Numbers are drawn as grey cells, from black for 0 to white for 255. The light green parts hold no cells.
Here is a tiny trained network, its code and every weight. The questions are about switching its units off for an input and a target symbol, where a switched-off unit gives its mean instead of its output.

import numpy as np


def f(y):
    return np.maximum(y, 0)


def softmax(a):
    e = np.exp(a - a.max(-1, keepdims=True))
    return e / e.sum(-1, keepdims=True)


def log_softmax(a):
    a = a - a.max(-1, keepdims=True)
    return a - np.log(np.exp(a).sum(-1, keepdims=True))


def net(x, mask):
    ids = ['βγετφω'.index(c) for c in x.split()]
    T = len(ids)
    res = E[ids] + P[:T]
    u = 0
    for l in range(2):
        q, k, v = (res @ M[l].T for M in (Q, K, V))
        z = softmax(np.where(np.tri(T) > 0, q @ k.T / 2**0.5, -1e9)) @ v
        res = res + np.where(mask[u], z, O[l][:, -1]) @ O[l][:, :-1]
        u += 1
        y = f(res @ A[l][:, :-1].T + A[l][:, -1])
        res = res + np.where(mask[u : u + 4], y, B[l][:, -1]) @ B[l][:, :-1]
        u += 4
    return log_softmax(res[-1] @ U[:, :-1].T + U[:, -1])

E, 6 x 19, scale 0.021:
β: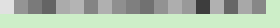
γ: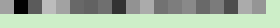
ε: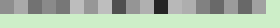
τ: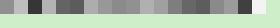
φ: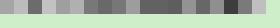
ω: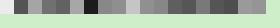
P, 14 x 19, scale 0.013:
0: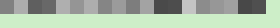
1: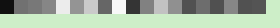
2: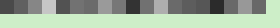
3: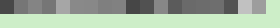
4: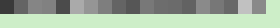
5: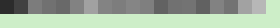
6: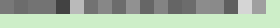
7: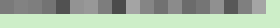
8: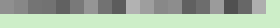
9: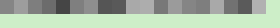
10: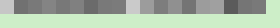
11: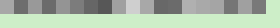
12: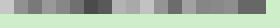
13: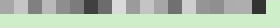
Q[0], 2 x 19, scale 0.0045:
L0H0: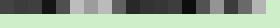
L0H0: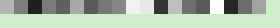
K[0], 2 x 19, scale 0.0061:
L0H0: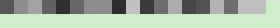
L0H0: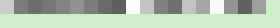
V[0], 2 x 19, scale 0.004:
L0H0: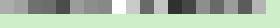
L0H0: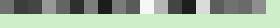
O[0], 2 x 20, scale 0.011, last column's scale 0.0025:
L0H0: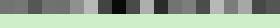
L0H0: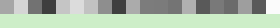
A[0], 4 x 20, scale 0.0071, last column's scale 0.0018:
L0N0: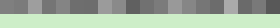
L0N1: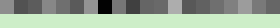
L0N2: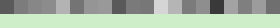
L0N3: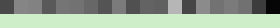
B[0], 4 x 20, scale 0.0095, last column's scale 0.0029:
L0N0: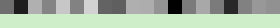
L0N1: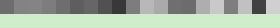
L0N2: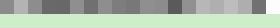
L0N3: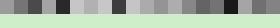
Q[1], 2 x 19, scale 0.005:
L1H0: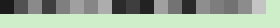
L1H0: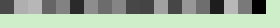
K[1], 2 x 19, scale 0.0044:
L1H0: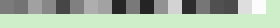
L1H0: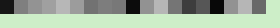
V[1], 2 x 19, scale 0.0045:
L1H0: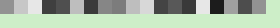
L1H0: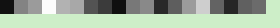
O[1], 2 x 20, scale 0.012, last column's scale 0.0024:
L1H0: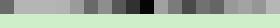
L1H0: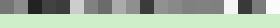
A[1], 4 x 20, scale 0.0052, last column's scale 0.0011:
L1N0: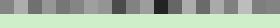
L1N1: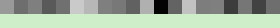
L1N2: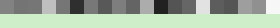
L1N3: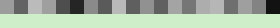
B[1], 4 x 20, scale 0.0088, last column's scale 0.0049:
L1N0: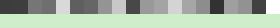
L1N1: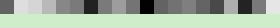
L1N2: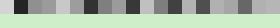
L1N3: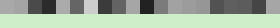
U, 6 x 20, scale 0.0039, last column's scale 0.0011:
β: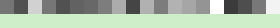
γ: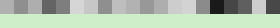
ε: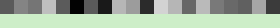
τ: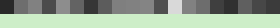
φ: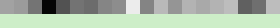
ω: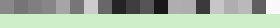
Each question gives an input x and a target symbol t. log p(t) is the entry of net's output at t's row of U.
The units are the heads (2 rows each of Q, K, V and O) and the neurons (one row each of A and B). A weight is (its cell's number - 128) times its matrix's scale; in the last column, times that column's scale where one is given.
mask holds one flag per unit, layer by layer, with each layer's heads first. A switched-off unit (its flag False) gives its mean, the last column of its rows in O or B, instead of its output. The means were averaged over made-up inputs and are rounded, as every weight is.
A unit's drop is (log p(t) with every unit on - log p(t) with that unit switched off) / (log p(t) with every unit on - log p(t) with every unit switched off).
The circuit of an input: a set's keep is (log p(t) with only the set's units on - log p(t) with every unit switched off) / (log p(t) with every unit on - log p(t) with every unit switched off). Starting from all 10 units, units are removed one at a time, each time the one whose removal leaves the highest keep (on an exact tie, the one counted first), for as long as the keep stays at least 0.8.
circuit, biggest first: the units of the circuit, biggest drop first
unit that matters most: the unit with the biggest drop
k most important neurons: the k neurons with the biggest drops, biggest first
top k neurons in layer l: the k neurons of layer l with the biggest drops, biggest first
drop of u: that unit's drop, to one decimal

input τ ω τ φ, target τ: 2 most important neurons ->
[L1N0 L1N1]
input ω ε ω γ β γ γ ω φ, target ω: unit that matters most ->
L1H0
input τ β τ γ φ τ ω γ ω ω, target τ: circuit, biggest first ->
[L0H0 L1N0 L1N1]
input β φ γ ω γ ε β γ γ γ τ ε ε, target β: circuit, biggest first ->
[L0H0 L1N2]
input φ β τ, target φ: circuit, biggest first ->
[L1H0 L0H0 L0N1]
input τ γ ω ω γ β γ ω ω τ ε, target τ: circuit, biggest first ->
[L1N0 L1N1 L0H0]
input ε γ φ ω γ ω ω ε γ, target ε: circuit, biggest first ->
[L0H0 L1H0]
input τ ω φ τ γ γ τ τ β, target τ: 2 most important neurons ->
[L1N0 L1N1]
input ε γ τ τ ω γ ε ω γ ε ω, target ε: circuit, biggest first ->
[L1H0 L0H0]
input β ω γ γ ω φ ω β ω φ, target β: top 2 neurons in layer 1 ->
[L1N2 L1N1]
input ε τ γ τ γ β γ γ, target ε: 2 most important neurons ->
[L0N0 L1N2]
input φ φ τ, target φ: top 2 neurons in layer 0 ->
[L0N1 L0N2]
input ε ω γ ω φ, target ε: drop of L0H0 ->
0.8
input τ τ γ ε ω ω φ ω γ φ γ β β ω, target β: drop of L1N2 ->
0.7
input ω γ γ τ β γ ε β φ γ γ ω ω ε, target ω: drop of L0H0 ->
0.1
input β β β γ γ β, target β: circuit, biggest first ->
[L1H0]
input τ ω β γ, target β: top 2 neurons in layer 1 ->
[L1N2 L1N3]
